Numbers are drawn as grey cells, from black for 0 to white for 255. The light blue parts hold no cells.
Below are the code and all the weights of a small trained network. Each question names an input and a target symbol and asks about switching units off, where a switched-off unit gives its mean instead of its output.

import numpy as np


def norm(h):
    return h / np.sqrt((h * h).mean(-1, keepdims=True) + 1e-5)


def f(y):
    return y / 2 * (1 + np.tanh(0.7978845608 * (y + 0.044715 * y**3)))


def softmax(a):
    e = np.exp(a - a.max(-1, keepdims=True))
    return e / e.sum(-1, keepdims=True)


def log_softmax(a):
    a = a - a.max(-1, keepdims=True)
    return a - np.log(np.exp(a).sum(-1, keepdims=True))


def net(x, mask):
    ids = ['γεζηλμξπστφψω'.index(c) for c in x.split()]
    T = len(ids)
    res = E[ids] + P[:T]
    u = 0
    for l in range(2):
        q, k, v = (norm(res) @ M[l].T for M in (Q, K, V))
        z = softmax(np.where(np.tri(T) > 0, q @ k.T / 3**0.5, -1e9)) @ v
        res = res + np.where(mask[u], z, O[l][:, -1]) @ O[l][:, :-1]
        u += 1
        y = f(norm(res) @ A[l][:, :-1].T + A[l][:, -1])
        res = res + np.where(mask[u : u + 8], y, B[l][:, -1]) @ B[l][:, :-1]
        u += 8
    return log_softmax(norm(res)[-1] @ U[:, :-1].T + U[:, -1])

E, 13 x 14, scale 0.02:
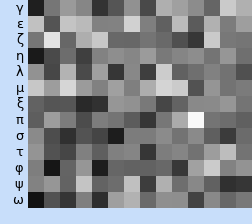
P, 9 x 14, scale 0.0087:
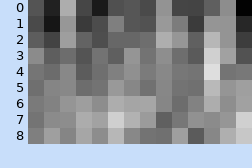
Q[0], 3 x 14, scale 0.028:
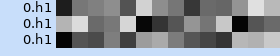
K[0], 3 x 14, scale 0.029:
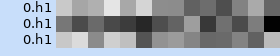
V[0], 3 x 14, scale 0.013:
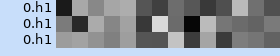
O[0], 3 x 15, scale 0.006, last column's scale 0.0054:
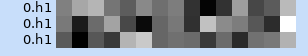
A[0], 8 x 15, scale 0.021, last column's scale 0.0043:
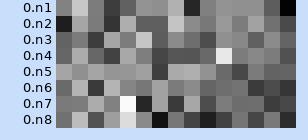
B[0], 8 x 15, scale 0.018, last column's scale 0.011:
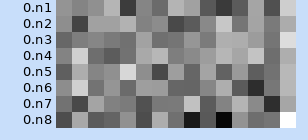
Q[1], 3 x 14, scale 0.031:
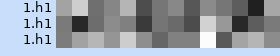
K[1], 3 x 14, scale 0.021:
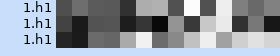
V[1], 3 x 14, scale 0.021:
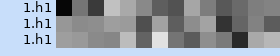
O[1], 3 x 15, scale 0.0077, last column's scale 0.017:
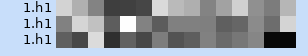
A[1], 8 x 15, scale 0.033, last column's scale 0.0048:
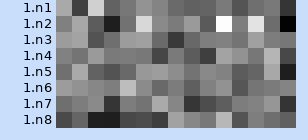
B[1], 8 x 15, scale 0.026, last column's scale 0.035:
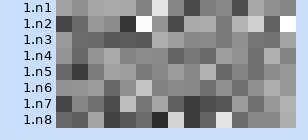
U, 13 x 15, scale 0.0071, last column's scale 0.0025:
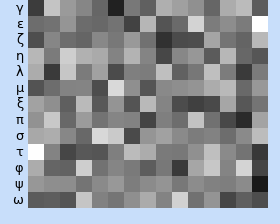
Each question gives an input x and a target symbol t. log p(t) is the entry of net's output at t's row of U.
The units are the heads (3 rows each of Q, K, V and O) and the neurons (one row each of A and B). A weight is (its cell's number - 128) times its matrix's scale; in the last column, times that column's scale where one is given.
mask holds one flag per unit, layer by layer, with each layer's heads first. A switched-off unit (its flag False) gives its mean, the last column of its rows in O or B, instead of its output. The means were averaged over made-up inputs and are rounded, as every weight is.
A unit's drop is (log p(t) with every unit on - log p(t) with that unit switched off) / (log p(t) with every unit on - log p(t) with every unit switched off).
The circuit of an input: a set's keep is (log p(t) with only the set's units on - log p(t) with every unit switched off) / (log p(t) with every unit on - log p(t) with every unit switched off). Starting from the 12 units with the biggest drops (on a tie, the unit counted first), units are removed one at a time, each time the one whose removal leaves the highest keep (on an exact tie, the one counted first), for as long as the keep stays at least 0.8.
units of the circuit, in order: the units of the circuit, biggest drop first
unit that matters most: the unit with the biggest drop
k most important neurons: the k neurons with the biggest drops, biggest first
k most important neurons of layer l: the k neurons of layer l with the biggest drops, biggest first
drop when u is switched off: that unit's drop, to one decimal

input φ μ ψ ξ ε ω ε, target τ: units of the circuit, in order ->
(1.n2 0.h1 1.h1)
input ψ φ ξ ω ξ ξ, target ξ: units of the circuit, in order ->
(0.n1 0.h1 1.n2)
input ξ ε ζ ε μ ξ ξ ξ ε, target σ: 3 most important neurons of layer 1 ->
(1.n2 1.n6 1.n8)
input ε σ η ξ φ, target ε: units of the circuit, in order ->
(0.h1 1.n8)
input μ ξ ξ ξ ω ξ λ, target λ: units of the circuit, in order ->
(0.n7)
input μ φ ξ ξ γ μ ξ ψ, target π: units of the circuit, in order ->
(1.n2 0.n6)
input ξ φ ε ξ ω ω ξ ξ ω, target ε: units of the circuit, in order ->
(0.h1 1.n8 1.n2)
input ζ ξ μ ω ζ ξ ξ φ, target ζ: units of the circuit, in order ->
(0.h1 0.n8)
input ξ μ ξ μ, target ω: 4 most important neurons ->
(1.n2 0.n8 1.n8 1.n7)
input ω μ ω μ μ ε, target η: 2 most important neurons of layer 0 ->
(0.n8 0.n3)
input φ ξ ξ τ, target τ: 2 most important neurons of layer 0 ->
(0.n8 0.n3)
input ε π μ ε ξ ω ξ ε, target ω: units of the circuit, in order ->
(0.h1 1.n2 1.n8 1.n7)
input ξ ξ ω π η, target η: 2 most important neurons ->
(0.n2 0.n1)
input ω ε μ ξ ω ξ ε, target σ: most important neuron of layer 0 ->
(0.n8)
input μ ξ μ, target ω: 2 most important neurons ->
(1.n2 1.n8)
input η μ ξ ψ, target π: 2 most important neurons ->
(0.n6 1.n2)
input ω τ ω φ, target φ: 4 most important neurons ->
(0.n8 1.n2 1.n4 1.n8)
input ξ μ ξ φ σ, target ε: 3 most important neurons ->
(0.n8 1.n8 1.n2)
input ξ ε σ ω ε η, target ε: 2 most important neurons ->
(1.n8 0.n8)
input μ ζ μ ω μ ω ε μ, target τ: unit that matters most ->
1.h1
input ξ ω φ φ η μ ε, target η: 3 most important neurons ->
(0.n8 1.n2 1.n1)
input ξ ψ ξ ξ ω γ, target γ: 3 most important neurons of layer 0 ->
(0.n3 0.n8 0.n4)
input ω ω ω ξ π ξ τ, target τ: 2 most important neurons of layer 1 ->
(1.n2 1.n3)
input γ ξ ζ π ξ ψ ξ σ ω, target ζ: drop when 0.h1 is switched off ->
1.6
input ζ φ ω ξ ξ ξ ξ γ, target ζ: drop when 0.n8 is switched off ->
0.2
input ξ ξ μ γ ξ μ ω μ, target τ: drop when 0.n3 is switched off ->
0.0
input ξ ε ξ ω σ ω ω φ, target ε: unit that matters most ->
0.h1
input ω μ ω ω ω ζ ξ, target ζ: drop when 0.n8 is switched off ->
0.4
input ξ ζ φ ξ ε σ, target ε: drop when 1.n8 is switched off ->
0.3
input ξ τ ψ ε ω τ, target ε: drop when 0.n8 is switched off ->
0.2
